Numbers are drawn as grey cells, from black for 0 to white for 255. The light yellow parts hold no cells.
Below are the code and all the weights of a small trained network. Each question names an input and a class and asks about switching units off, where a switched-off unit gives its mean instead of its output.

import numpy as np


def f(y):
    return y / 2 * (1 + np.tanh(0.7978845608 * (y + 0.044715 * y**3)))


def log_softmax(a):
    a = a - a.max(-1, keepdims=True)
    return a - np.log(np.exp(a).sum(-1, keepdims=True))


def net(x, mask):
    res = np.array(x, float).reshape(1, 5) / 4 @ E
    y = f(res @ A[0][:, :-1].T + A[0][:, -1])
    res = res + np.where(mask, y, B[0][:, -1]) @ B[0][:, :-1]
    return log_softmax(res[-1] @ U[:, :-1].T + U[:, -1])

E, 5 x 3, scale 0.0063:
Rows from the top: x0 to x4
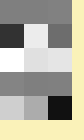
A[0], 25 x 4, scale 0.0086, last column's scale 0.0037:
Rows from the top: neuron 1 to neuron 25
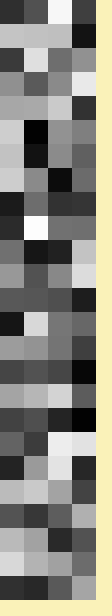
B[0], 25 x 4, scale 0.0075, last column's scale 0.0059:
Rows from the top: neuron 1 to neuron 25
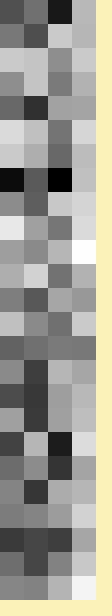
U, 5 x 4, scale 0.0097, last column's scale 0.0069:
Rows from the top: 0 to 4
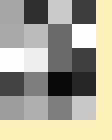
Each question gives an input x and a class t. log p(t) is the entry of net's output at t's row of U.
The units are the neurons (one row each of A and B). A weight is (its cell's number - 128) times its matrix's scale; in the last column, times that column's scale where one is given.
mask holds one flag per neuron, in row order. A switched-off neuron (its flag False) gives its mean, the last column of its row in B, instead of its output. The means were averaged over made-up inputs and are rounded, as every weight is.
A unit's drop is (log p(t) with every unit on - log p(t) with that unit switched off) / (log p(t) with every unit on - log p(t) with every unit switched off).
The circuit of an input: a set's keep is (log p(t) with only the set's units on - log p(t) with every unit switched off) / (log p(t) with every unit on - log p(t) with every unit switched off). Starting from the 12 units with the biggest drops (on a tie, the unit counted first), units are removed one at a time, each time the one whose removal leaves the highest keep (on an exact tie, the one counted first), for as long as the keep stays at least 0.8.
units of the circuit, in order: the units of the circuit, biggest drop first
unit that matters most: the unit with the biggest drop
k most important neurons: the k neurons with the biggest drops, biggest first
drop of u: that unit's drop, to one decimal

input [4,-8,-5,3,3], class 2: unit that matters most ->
neuron 6
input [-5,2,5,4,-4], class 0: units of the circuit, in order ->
(neuron 17; neuron 5)
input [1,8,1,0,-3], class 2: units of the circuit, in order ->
(neuron 10; neuron 3)
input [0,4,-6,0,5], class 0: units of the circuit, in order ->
(neuron 9; neuron 18; neuron 19)
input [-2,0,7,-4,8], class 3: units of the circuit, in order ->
(neuron 8; neuron 23)
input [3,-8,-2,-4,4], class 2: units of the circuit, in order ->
(neuron 6; neuron 7)
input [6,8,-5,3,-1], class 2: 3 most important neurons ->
(neuron 10; neuron 3; neuron 14)
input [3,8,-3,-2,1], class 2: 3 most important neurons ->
(neuron 10; neuron 3; neuron 14)
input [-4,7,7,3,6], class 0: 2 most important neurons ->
(neuron 21; neuron 2)
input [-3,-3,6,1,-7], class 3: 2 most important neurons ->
(neuron 19; neuron 1)
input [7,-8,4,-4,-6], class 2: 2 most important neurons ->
(neuron 6; neuron 7)
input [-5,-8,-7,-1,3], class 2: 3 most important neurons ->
(neuron 6; neuron 7; neuron 12)
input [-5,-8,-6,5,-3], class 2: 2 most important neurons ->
(neuron 6; neuron 7)
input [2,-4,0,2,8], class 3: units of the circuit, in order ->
(neuron 8)
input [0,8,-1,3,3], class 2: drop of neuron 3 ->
0.2
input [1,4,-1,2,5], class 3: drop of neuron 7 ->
0.2
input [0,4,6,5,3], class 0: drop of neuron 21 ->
0.1
